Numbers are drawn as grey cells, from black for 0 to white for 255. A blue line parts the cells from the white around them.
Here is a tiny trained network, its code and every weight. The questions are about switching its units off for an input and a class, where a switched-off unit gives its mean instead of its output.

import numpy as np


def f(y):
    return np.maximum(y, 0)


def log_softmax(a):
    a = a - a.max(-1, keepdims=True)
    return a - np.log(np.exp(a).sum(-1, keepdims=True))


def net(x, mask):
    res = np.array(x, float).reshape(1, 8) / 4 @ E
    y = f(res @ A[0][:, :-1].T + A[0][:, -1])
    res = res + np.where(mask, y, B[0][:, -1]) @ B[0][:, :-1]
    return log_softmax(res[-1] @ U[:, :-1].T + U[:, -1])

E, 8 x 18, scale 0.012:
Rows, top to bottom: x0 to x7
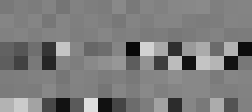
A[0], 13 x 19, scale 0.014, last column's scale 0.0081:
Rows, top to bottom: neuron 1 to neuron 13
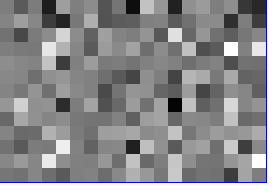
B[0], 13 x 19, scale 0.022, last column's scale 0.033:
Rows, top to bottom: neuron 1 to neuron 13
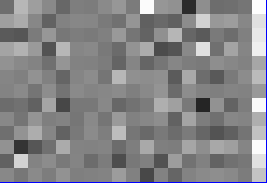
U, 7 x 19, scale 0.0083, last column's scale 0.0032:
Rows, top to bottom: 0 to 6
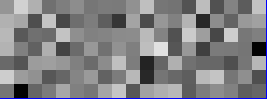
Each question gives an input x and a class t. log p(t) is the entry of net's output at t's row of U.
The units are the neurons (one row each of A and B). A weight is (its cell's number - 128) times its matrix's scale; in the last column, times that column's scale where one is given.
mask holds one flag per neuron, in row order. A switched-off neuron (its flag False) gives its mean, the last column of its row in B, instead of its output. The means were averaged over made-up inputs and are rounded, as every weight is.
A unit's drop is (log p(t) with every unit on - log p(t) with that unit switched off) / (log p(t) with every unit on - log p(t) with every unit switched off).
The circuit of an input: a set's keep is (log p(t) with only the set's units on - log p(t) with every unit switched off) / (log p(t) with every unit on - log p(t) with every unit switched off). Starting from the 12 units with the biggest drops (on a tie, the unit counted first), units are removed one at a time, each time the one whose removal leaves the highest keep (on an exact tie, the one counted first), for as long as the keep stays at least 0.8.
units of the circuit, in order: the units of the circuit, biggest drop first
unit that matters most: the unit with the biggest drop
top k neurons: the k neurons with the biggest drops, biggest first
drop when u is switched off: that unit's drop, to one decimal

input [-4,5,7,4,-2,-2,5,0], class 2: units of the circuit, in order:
[neuron 11]
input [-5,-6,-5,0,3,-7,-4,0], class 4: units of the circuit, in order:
[neuron 4; neuron 1]
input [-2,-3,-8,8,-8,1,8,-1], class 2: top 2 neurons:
[neuron 4; neuron 11]
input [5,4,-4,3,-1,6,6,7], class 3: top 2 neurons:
[neuron 8; neuron 4]
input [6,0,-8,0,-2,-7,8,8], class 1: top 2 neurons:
[neuron 8; neuron 2]
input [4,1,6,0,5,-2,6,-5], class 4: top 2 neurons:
[neuron 1; neuron 10]
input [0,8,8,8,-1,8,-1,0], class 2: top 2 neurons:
[neuron 11; neuron 8]
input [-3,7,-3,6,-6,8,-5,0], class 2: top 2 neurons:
[neuron 4; neuron 11]
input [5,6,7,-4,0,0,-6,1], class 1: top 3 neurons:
[neuron 1; neuron 4; neuron 2]
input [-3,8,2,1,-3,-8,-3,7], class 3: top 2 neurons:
[neuron 8; neuron 12]
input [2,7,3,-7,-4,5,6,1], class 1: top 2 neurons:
[neuron 1; neuron 8]
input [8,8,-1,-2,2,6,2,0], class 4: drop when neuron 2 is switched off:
0.2
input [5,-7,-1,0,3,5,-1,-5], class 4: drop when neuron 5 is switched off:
0.0
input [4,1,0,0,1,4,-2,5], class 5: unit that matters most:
neuron 2
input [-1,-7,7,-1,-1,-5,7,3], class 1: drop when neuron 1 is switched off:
0.1
